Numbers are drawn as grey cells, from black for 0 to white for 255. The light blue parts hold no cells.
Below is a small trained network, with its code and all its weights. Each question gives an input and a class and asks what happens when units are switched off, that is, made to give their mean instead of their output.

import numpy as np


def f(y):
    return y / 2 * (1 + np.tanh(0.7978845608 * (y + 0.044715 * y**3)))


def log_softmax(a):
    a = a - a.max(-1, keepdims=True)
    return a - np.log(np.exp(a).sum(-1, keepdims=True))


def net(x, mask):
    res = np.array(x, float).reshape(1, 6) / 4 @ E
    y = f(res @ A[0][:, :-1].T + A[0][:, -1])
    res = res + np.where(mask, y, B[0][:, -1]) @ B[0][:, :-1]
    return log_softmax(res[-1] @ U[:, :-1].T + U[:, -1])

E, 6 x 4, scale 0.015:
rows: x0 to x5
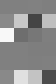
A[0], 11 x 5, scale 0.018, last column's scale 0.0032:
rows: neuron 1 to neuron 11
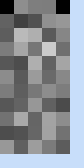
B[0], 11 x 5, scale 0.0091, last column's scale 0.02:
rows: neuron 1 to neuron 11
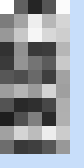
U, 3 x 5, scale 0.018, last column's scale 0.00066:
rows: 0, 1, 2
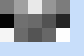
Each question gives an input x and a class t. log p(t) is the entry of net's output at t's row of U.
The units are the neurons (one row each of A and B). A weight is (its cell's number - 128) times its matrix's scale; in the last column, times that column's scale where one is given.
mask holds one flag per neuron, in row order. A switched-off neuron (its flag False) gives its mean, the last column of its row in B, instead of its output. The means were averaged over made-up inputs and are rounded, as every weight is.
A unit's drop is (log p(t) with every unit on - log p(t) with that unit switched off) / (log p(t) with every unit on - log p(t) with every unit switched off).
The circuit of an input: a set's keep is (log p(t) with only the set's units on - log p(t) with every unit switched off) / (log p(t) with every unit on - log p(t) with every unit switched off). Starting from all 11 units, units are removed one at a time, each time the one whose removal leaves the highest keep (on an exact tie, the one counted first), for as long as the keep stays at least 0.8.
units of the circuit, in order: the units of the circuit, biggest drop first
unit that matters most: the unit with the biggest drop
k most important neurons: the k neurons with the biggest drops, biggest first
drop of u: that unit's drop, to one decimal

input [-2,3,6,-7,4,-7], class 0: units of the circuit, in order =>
neuron 1
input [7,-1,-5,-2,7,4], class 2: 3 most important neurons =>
neuron 1; neuron 2; neuron 10
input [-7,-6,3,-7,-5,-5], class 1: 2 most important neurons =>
neuron 3; neuron 1
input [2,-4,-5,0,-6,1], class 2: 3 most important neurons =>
neuron 1; neuron 9; neuron 4
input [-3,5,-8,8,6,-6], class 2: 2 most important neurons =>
neuron 1; neuron 3
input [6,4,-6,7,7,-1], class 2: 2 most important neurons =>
neuron 1; neuron 5
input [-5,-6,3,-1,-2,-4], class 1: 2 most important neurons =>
neuron 1; neuron 3
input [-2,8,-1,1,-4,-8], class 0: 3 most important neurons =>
neuron 10; neuron 2; neuron 8
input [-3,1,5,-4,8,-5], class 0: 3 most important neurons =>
neuron 1; neuron 2; neuron 8
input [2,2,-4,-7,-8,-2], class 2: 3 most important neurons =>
neuron 1; neuron 3; neuron 5
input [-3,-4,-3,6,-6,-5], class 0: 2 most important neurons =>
neuron 10; neuron 2
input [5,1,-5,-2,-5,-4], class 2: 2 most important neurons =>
neuron 1; neuron 3
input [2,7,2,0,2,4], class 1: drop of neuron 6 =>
0.0
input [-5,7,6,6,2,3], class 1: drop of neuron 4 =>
0.1
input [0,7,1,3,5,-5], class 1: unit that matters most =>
neuron 4
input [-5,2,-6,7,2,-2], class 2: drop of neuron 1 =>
1.0
